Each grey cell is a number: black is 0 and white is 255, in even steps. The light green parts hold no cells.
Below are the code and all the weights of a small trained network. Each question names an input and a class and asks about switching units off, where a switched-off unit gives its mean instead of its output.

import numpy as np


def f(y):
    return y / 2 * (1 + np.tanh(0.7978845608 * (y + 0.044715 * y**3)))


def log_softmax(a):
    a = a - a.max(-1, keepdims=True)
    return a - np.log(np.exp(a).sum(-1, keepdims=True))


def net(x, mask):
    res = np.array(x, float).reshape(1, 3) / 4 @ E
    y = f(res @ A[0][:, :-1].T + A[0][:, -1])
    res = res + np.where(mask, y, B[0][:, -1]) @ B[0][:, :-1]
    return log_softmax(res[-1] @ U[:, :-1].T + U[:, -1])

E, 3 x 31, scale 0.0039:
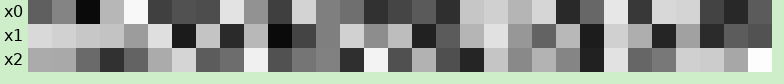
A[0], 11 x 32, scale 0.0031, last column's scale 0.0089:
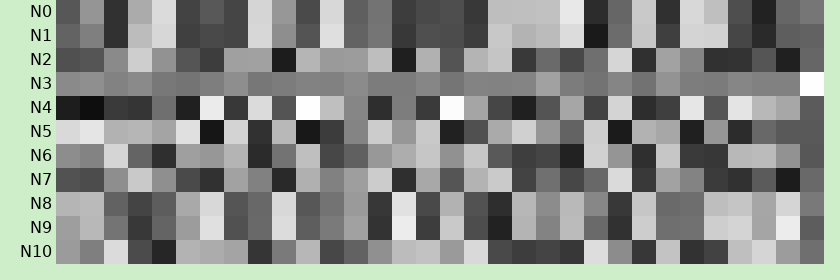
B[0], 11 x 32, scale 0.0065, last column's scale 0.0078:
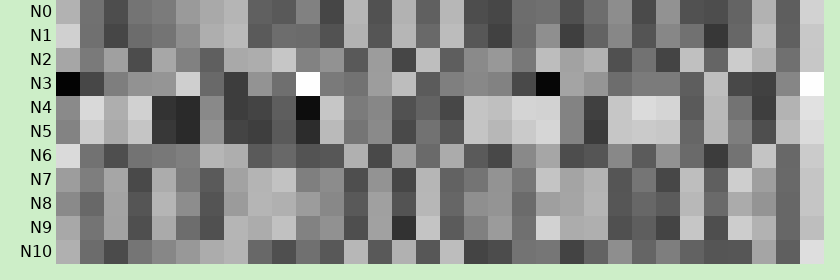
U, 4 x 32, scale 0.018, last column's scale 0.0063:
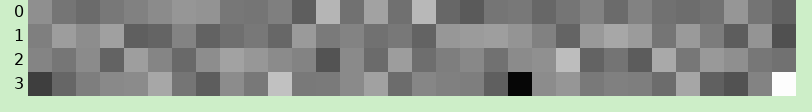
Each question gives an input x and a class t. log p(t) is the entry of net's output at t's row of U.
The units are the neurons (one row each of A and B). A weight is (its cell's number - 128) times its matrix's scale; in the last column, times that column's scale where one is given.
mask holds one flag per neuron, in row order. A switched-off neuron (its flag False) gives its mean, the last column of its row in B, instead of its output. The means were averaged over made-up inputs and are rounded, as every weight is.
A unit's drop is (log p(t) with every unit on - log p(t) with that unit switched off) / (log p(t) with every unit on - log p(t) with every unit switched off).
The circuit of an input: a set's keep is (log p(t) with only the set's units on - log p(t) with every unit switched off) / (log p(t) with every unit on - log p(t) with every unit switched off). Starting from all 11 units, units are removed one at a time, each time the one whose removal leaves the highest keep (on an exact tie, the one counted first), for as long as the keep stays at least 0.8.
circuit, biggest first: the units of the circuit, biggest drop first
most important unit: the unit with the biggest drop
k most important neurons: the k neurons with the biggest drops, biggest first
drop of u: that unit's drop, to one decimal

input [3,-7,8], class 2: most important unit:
N9
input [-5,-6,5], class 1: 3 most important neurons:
N4; N0; N1
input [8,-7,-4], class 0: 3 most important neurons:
N1; N0; N5
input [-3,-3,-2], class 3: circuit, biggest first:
N5; N1; N9
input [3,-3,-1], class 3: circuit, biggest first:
N5; N6; N9
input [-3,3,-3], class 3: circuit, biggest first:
N4; N1; N9
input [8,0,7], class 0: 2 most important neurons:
N0; N1
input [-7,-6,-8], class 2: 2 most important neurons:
N2; N7
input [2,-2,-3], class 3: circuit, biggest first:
N9; N5; N6
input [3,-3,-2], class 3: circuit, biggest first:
N5; N6; N9
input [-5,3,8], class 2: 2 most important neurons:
N9; N8
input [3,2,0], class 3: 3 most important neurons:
N6; N10; N4
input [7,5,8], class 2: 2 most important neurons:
N9; N8
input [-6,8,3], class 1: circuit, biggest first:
N5
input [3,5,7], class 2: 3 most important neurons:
N9; N8; N4
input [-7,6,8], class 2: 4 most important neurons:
N9; N8; N0; N1
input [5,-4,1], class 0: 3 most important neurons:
N0; N1; N5
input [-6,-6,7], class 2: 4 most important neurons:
N9; N8; N5; N0
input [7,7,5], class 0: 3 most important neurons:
N0; N1; N4
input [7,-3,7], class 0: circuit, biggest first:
N0
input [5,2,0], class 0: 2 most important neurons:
N1; N0
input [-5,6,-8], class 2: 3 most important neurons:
N7; N2; N4
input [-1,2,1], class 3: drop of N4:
0.2
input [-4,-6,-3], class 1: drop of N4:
1.6
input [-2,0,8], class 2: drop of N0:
0.0
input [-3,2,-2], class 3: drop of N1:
0.3
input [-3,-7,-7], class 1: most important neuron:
N4
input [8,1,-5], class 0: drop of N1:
0.1
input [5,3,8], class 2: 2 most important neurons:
N9; N8
